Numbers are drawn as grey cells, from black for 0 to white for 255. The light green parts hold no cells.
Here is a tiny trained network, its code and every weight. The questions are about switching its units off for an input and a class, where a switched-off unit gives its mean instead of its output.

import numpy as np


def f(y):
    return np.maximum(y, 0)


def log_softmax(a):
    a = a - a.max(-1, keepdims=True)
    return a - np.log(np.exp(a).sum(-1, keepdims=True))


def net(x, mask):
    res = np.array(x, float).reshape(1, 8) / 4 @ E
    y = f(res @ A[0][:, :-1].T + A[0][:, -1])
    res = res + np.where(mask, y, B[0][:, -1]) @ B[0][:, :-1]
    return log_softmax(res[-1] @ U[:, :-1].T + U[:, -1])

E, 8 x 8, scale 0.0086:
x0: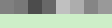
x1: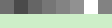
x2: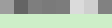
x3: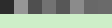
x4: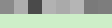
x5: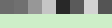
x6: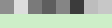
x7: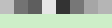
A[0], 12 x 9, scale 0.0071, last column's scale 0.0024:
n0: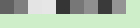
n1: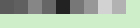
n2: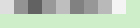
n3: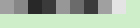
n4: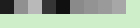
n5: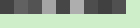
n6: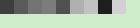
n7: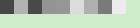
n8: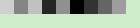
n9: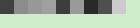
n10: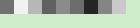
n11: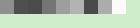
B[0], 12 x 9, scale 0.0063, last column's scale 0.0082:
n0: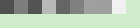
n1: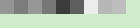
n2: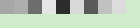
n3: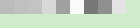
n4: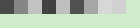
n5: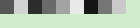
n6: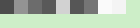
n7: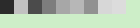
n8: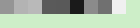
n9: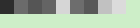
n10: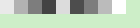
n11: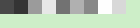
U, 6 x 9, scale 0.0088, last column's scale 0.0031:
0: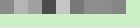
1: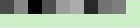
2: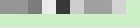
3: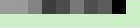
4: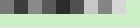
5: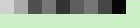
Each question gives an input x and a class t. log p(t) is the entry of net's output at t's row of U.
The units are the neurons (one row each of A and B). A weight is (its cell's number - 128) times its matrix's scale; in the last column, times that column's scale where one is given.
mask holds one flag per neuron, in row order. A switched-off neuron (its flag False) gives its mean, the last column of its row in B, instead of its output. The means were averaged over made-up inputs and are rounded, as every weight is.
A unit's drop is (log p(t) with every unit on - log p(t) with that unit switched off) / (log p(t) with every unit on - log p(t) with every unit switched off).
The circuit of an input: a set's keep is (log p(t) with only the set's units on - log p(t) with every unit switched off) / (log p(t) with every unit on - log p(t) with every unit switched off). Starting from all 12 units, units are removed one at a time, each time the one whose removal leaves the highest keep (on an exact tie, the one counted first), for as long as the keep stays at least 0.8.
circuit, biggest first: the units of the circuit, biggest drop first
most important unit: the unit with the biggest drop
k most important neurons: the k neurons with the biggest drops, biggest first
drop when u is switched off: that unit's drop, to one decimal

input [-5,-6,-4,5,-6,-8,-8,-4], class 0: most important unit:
n8
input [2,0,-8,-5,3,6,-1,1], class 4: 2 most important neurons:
[n3 n5]
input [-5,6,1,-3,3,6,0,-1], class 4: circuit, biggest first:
[n3 n2]
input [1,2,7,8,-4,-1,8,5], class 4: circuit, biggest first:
[n3 n1]
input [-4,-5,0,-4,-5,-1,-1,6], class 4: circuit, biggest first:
[n3 n5 n8]
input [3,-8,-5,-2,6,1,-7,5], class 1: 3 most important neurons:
[n9 n5 n1]
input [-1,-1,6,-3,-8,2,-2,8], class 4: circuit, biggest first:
[n3 n1]
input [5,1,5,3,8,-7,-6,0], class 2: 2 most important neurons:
[n11 n3]
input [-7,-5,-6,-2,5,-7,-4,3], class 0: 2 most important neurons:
[n10 n8]
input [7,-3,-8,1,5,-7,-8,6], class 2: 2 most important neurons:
[n11 n3]
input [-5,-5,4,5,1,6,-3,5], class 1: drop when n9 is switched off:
0.3
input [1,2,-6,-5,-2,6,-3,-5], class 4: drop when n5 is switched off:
0.2
